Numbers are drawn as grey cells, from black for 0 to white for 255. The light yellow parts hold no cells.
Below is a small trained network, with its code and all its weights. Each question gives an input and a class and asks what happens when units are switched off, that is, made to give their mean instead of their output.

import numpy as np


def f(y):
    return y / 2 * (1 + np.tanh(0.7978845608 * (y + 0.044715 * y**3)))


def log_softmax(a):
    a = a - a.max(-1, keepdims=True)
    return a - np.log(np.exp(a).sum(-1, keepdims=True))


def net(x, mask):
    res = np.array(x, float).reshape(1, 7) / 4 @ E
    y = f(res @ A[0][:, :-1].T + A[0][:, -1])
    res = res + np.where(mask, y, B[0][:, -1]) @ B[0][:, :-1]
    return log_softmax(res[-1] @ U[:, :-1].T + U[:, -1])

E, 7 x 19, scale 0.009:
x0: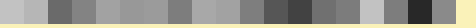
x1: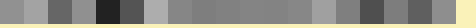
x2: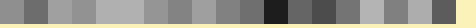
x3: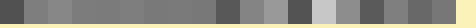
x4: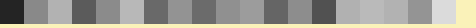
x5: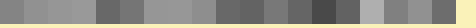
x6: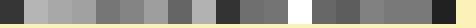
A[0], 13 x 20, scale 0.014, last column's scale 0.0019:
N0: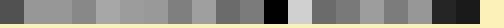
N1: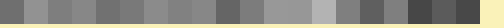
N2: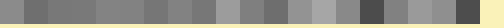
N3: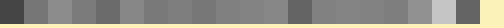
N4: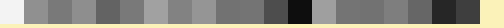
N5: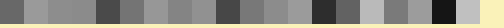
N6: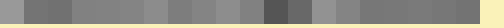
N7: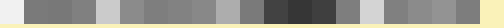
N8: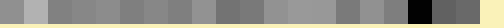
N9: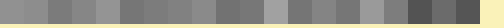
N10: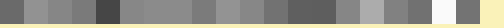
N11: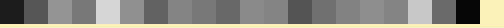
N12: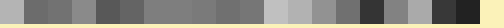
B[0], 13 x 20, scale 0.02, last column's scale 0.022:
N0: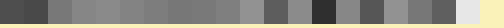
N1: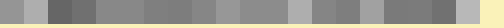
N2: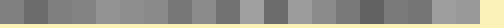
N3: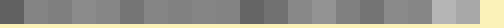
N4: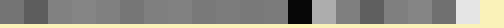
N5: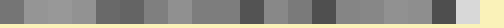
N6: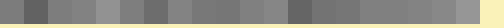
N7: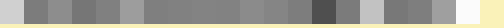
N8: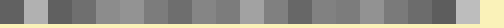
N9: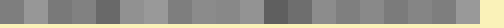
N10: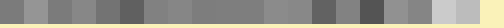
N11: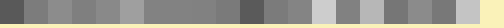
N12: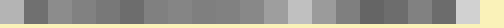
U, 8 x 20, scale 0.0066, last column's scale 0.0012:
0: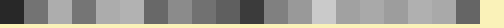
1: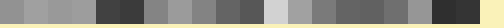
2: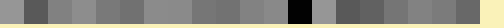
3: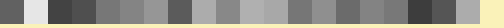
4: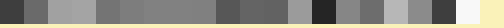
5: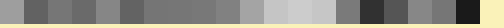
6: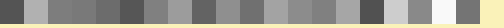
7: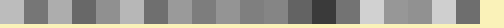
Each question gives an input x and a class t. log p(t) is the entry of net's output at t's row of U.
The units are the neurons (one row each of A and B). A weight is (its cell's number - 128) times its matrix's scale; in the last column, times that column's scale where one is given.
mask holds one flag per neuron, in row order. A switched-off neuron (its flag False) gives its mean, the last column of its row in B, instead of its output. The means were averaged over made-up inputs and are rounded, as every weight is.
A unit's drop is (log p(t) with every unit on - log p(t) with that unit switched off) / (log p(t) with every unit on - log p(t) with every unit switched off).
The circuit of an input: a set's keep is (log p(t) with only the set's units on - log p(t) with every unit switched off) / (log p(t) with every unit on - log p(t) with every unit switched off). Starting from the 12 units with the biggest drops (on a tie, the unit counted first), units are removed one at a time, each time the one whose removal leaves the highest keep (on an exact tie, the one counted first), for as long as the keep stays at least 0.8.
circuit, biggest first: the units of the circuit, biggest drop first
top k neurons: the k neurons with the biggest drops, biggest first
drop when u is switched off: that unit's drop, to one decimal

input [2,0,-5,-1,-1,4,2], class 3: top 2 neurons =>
[N8, N0]
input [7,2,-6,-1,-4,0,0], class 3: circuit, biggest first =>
[N8]
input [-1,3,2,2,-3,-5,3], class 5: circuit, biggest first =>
[N12, N5]
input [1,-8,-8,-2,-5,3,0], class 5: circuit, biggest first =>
[N5, N12]
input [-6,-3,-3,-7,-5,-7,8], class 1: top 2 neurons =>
[N12, N5]
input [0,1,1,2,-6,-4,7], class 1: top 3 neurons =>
[N12, N1, N5]
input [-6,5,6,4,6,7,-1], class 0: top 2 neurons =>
[N11, N3]
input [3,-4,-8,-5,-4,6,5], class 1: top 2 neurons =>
[N5, N12]
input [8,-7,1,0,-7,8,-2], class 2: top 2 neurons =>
[N4, N1]
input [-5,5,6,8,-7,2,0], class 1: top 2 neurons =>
[N12, N1]
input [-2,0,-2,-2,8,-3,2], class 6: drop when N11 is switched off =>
-0.1
